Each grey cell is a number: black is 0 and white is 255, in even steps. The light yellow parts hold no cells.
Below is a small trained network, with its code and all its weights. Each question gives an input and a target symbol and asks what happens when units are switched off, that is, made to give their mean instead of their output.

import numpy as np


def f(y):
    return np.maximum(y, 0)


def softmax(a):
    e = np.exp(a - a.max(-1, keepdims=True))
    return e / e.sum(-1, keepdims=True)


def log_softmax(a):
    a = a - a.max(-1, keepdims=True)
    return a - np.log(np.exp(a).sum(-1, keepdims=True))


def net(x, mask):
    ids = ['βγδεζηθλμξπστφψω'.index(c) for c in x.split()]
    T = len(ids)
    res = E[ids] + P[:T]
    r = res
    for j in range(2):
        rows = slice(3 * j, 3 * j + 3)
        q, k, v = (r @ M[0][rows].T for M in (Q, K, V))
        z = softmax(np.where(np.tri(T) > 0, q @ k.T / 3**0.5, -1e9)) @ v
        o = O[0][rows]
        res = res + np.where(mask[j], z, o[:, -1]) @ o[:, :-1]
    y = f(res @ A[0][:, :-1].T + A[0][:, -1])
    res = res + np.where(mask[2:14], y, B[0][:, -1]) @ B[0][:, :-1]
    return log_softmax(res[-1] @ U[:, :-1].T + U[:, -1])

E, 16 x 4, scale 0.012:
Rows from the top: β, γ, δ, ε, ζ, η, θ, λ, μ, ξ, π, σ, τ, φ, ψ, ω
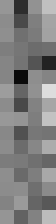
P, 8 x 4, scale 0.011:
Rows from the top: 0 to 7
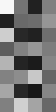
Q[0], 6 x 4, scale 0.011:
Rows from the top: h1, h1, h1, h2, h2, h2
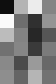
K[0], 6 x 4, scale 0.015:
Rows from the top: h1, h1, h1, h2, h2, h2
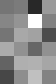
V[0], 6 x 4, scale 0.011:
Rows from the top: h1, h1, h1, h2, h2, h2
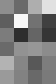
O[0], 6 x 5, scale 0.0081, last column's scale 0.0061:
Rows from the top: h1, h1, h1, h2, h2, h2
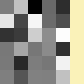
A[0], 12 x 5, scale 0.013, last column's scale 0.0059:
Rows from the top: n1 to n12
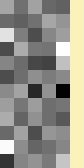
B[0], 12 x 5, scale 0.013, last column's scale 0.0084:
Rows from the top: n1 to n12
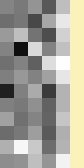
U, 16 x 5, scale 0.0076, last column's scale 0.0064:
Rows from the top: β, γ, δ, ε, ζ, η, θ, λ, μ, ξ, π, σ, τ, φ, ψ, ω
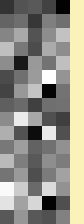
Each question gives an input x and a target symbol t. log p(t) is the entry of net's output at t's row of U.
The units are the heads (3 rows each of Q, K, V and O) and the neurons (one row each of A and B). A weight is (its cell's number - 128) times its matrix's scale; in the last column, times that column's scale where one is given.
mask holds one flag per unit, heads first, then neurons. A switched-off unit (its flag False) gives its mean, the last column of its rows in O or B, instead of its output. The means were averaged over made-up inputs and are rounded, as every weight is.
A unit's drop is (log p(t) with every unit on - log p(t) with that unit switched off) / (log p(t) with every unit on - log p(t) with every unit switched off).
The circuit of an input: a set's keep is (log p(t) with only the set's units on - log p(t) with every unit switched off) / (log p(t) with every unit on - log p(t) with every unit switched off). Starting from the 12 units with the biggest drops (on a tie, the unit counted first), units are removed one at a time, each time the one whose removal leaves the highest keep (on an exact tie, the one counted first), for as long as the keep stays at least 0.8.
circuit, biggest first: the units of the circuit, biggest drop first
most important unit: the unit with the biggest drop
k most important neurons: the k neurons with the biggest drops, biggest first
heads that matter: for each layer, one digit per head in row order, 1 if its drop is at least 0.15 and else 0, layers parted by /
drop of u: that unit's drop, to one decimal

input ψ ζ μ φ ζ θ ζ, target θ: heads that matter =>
10
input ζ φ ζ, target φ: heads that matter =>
10
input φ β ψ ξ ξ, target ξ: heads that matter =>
00
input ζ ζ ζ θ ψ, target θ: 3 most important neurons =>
[n7 n10 n11]
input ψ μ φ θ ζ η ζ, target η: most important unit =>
n5
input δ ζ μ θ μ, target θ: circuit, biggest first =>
[h1 n7]
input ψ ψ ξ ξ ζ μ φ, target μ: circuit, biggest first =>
[h1 n11 n7]
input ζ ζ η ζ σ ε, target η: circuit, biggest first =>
[h1 n6 n3]
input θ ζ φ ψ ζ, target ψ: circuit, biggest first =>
[h1 n11]
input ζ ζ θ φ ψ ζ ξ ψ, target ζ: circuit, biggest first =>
[n4 n11]
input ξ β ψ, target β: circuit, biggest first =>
[h1 n7 n5 n10]
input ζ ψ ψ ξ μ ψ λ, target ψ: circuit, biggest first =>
[h1 n11 n3]
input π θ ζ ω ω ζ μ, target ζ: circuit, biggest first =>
[h1 n5]
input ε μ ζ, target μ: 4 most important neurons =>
[n11 n7 n5 n3]
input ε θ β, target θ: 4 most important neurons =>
[n7 n10 n11 n3]
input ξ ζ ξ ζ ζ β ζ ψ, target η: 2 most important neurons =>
[n3 n6]
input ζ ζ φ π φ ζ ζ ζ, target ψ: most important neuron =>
[n5]
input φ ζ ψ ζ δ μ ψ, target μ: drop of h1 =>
1.9
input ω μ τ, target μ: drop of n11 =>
0.5
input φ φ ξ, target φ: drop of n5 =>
0.2
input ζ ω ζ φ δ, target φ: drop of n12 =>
0.0
